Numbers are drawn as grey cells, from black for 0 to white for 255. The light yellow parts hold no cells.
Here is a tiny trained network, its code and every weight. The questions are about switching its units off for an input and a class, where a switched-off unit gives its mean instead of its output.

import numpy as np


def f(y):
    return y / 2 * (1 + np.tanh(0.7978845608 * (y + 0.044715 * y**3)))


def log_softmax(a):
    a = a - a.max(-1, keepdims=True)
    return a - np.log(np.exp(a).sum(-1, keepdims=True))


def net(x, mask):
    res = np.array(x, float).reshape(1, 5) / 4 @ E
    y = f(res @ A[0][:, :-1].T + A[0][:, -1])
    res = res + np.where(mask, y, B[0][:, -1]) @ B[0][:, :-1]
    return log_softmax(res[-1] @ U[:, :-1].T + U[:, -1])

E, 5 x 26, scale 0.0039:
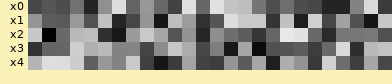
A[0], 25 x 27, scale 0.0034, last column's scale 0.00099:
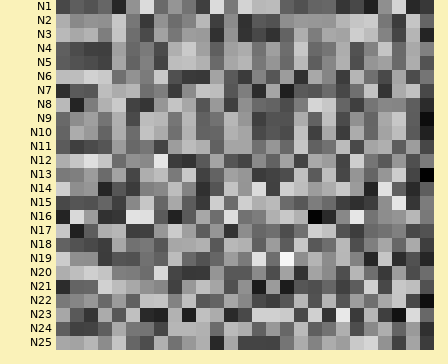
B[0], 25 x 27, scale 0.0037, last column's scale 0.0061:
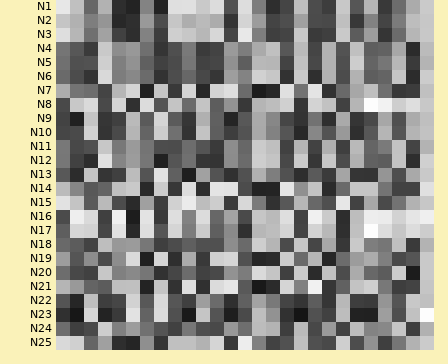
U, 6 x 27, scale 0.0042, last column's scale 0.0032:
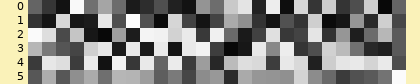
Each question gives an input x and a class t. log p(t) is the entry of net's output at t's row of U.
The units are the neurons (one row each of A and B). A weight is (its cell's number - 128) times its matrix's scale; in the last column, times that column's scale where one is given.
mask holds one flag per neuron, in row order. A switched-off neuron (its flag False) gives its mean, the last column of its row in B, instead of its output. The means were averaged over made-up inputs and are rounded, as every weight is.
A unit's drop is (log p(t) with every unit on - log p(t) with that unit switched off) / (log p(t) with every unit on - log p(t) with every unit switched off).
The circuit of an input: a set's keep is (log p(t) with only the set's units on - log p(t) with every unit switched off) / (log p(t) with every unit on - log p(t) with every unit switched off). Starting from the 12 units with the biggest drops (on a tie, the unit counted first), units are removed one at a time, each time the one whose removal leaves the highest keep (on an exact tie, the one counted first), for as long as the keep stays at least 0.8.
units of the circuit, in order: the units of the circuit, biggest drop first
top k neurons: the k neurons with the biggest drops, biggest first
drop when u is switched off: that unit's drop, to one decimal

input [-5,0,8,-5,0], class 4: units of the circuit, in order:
(N8)
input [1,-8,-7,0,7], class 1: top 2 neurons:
(N10 N22)
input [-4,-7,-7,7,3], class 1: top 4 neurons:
(N10 N9 N22 N13)
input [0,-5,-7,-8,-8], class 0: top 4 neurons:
(N4 N18 N5 N11)
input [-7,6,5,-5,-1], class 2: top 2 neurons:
(N2 N3)
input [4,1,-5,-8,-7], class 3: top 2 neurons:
(N14 N19)
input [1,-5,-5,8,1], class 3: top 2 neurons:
(N21 N7)
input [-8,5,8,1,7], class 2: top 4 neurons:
(N2 N3 N25 N16)
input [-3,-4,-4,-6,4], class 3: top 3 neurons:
(N14 N23 N19)
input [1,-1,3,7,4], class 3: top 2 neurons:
(N21 N7)
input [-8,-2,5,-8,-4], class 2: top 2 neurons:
(N25 N3)
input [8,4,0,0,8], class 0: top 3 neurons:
(N6 N12 N20)
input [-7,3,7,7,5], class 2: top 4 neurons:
(N2 N3 N25 N16)
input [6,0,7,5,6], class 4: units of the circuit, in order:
(N17)
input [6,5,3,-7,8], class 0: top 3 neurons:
(N6 N20 N12)
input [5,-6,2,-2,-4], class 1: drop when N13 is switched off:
0.2
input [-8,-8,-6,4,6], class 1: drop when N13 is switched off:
0.4
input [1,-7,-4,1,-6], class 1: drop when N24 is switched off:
-0.1
